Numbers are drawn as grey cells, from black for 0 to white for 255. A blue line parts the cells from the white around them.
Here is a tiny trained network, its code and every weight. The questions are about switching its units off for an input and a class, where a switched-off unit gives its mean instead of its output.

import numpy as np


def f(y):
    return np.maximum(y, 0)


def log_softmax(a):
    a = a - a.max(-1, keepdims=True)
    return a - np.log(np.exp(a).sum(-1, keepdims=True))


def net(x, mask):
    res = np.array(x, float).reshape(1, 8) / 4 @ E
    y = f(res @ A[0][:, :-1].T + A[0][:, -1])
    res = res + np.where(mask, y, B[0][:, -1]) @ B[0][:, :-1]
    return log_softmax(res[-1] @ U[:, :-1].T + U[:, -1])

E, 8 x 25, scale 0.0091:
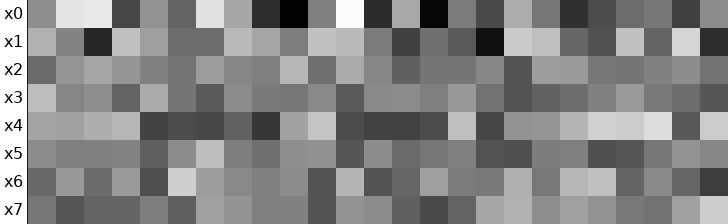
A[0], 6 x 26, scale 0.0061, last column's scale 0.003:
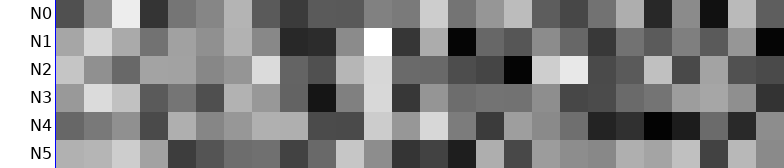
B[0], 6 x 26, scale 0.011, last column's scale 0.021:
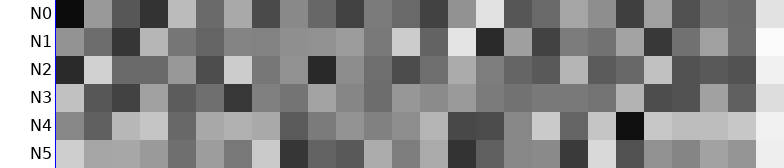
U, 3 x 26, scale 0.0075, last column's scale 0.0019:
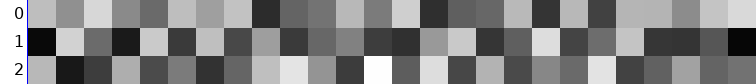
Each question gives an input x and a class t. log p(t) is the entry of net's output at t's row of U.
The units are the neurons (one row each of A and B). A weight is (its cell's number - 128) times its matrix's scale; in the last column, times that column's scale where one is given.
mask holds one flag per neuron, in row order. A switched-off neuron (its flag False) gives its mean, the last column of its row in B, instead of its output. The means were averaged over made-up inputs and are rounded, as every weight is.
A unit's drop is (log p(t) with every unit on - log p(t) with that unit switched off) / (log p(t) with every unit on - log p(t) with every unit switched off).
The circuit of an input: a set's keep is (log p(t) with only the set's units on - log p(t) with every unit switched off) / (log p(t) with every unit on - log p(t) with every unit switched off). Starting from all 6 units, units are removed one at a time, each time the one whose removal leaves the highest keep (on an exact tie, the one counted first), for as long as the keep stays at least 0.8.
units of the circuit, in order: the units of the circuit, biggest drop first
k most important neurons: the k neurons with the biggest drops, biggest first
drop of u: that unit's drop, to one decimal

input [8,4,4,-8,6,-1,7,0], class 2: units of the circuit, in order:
N1
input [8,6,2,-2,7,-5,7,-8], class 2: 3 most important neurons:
N1, N3, N4
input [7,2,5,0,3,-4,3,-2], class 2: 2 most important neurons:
N1, N3
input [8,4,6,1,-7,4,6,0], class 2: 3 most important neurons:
N1, N3, N5
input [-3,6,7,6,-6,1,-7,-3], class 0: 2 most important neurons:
N4, N0
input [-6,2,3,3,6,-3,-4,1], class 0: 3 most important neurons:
N1, N3, N2
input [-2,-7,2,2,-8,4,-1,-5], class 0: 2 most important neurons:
N4, N2
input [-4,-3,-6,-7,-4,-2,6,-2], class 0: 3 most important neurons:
N1, N2, N3
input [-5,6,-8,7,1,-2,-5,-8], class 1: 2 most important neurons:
N1, N3
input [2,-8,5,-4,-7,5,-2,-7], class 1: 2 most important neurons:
N0, N5
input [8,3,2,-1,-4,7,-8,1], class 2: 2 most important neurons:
N1, N3
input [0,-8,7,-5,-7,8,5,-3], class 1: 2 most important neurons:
N0, N5
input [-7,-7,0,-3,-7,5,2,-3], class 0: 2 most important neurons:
N2, N1
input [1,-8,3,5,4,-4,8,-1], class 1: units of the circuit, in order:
N0
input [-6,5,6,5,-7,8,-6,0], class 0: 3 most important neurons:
N1, N4, N3
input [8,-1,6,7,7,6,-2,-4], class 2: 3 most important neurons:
N1, N3, N4
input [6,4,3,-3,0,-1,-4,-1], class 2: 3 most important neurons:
N1, N3, N0
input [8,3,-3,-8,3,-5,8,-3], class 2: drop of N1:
1.1
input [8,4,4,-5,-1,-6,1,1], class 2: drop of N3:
0.4
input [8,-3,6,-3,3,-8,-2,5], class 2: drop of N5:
0.0
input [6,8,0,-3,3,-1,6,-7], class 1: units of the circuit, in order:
N2
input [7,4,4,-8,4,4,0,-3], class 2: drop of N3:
0.3
